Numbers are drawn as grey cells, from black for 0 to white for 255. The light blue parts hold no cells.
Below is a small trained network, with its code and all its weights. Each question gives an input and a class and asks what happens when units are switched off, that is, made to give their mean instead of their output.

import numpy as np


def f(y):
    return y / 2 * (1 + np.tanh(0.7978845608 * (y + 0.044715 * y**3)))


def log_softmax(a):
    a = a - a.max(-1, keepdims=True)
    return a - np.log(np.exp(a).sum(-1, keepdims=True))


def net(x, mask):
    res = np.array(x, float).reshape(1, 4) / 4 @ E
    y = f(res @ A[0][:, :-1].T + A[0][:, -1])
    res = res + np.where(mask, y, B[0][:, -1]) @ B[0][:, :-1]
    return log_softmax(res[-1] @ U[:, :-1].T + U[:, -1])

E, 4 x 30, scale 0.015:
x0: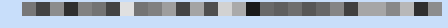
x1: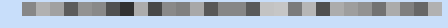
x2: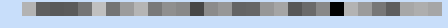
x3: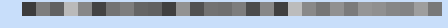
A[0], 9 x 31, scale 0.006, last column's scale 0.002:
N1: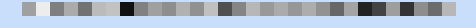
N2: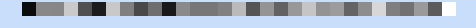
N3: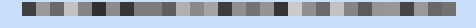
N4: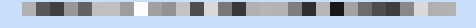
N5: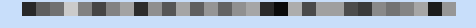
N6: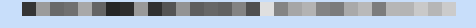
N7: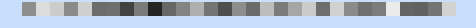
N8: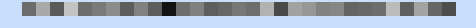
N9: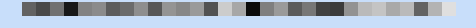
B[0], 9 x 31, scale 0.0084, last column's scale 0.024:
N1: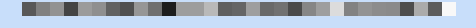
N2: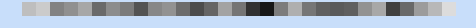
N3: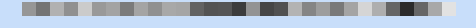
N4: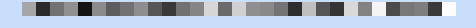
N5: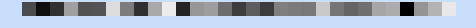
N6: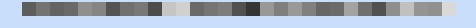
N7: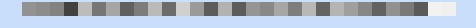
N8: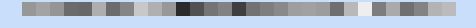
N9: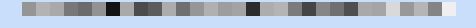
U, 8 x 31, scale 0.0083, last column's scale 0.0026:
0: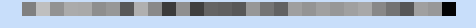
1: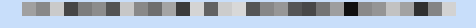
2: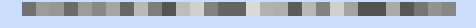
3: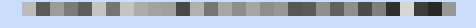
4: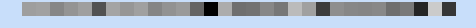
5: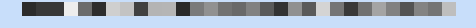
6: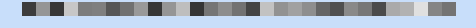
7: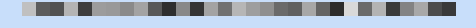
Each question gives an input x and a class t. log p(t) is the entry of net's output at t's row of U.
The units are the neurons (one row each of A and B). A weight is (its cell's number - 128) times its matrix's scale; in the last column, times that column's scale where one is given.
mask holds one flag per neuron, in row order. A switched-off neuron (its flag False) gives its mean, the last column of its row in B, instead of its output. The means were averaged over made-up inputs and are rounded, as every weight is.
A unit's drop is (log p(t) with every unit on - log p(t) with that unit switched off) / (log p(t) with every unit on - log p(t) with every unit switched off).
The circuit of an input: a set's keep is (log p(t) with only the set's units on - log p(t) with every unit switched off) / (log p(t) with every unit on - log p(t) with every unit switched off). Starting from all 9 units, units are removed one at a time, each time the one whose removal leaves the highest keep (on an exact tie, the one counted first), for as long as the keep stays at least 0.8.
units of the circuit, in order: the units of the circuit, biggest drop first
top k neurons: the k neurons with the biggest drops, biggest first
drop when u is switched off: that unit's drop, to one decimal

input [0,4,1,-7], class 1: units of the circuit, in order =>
N3
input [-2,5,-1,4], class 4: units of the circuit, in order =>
N7; N4
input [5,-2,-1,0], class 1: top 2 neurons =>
N9; N3
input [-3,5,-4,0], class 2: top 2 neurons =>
N7; N1
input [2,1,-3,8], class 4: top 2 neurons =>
N2; N7
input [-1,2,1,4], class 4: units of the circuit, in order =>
N1; N4
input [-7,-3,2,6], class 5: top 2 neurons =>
N5; N7
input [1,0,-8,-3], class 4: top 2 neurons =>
N7; N4
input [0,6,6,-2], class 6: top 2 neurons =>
N9; N6
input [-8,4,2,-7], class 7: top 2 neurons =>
N4; N3
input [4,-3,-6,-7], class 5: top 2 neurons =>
N9; N7
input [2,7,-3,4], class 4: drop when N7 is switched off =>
0.1
